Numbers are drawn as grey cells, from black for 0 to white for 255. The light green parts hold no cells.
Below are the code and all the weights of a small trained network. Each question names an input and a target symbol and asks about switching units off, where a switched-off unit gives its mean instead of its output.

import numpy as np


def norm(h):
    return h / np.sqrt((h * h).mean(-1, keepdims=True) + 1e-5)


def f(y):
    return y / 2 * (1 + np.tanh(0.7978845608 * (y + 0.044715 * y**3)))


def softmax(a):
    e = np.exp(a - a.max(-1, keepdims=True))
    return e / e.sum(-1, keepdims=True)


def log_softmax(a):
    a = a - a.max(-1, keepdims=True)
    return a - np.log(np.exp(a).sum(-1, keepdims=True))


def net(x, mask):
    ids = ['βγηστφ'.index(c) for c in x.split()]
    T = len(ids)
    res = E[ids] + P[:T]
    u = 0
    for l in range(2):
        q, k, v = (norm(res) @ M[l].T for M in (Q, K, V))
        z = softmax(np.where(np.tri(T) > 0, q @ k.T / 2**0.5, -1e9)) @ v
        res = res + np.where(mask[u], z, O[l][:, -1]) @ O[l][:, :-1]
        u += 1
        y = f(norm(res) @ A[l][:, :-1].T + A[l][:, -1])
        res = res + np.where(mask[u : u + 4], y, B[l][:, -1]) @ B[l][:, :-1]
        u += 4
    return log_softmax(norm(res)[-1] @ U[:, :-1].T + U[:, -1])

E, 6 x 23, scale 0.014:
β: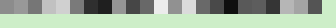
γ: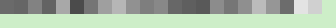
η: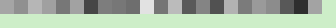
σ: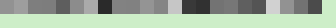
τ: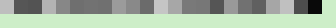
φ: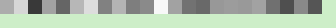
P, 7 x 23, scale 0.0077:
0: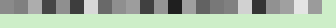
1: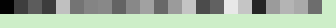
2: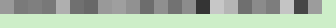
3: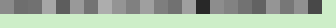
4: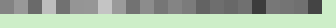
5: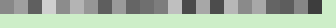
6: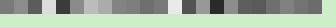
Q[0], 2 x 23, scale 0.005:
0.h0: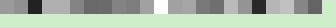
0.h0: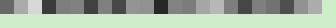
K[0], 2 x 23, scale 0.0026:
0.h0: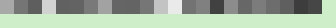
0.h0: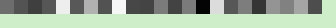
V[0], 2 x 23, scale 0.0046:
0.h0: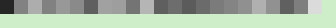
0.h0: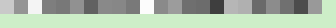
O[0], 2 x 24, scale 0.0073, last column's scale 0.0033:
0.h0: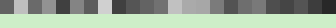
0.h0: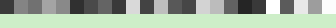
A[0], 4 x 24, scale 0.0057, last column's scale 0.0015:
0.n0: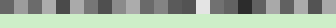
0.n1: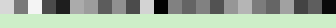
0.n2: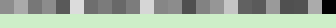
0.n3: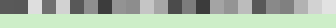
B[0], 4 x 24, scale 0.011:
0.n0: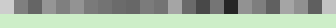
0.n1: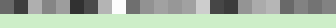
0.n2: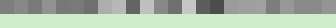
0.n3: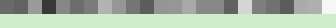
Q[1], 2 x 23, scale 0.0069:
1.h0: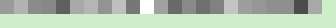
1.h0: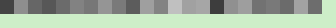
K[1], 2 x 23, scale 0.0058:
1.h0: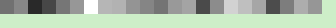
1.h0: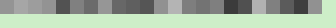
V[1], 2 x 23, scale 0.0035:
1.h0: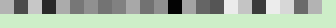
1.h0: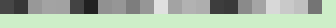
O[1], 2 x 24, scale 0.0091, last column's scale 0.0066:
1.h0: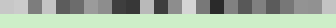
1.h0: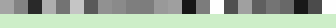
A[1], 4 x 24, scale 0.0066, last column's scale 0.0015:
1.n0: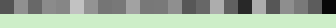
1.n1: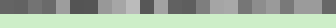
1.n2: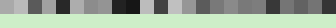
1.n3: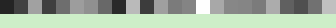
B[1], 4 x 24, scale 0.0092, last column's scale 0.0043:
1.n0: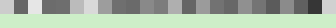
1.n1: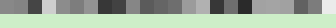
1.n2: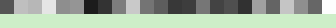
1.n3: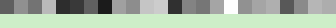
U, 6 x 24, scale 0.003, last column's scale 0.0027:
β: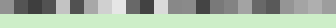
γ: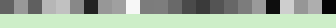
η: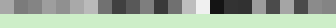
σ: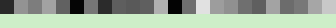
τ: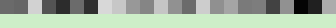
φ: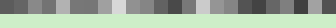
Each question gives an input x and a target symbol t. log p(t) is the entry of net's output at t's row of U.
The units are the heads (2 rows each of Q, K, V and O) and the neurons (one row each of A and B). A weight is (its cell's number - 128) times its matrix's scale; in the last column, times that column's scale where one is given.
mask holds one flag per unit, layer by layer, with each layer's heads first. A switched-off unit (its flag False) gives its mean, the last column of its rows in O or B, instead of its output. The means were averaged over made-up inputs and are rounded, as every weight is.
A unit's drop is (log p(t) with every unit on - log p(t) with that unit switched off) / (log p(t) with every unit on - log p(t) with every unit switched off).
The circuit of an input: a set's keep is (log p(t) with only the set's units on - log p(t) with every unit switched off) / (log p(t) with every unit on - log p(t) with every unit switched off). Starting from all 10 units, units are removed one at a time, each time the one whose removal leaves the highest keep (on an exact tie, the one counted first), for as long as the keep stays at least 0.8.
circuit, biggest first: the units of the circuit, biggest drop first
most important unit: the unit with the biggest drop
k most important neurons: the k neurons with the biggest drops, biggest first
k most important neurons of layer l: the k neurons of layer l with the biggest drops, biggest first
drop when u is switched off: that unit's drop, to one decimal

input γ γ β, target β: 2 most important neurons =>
1.n2; 0.n3
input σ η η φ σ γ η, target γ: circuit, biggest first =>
1.n2
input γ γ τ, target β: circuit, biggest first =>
0.h0; 0.n3; 1.n2
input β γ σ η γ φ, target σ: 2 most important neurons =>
0.n2; 1.n3
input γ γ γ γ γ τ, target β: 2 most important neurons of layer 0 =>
0.n2; 0.n1
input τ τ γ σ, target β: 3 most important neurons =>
0.n3; 0.n1; 0.n2
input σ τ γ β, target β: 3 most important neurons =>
0.n3; 1.n2; 1.n1
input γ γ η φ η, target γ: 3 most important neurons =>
0.n2; 1.n2; 0.n0
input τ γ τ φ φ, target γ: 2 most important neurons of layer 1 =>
1.n2; 1.n0
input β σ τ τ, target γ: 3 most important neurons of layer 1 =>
1.n2; 1.n1; 1.n0
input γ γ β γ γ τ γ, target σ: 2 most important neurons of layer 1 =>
1.n3; 1.n1
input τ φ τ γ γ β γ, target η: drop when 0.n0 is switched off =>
0.5
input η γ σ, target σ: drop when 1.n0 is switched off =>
-0.1
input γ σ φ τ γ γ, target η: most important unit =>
0.h0
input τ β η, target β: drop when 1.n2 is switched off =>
0.1
